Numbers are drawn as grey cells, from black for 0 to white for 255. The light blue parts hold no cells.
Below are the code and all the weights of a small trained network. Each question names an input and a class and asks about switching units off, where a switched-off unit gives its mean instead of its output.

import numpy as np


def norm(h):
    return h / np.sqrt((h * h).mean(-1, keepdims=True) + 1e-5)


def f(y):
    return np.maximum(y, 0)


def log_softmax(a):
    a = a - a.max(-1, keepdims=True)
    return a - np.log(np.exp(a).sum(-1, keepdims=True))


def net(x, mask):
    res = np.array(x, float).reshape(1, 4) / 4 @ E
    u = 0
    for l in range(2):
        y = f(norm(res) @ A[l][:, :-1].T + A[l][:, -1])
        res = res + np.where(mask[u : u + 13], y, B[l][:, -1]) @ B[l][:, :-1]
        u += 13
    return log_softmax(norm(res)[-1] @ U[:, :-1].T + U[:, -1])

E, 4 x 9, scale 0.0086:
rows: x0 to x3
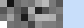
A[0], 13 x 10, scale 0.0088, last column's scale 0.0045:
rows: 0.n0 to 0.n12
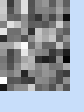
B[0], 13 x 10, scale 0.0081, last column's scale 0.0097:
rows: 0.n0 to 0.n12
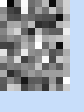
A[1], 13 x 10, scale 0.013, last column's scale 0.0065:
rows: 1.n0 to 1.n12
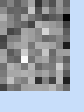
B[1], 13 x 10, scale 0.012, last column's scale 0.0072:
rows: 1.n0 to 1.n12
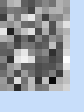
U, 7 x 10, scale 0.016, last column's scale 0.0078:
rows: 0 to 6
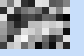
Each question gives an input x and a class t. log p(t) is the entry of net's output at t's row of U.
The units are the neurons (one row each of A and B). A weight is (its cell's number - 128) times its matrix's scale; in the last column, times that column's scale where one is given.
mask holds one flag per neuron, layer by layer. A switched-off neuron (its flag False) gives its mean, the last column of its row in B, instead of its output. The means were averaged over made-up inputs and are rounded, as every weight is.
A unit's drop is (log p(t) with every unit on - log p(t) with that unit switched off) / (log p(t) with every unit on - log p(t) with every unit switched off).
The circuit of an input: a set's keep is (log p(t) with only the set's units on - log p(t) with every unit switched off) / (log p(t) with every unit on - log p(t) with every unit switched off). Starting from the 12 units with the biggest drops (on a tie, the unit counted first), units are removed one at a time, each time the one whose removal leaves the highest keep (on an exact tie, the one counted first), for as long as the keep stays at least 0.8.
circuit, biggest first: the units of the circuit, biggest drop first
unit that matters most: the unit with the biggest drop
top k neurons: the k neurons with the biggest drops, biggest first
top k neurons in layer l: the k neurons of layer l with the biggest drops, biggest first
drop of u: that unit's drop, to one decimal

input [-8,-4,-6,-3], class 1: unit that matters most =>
0.n6
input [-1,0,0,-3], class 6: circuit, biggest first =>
[0.n6; 0.n1]
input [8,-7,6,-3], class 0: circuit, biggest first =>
[0.n4; 1.n3]
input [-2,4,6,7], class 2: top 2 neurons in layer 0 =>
[0.n11; 0.n8]
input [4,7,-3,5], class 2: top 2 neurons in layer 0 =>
[0.n11; 0.n2]
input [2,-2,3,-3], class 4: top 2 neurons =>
[0.n11; 0.n0]
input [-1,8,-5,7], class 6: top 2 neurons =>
[0.n6; 1.n2]
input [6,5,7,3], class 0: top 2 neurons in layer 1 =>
[1.n12; 1.n3]
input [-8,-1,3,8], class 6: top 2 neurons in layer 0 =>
[0.n3; 0.n1]
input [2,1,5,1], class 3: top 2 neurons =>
[0.n5; 0.n10]
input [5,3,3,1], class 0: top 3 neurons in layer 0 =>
[0.n11; 0.n1; 0.n6]
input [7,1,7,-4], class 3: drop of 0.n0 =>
0.2
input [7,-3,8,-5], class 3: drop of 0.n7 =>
0.1
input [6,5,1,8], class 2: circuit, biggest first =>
[0.n11]
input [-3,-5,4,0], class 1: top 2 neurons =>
[0.n0; 1.n6]
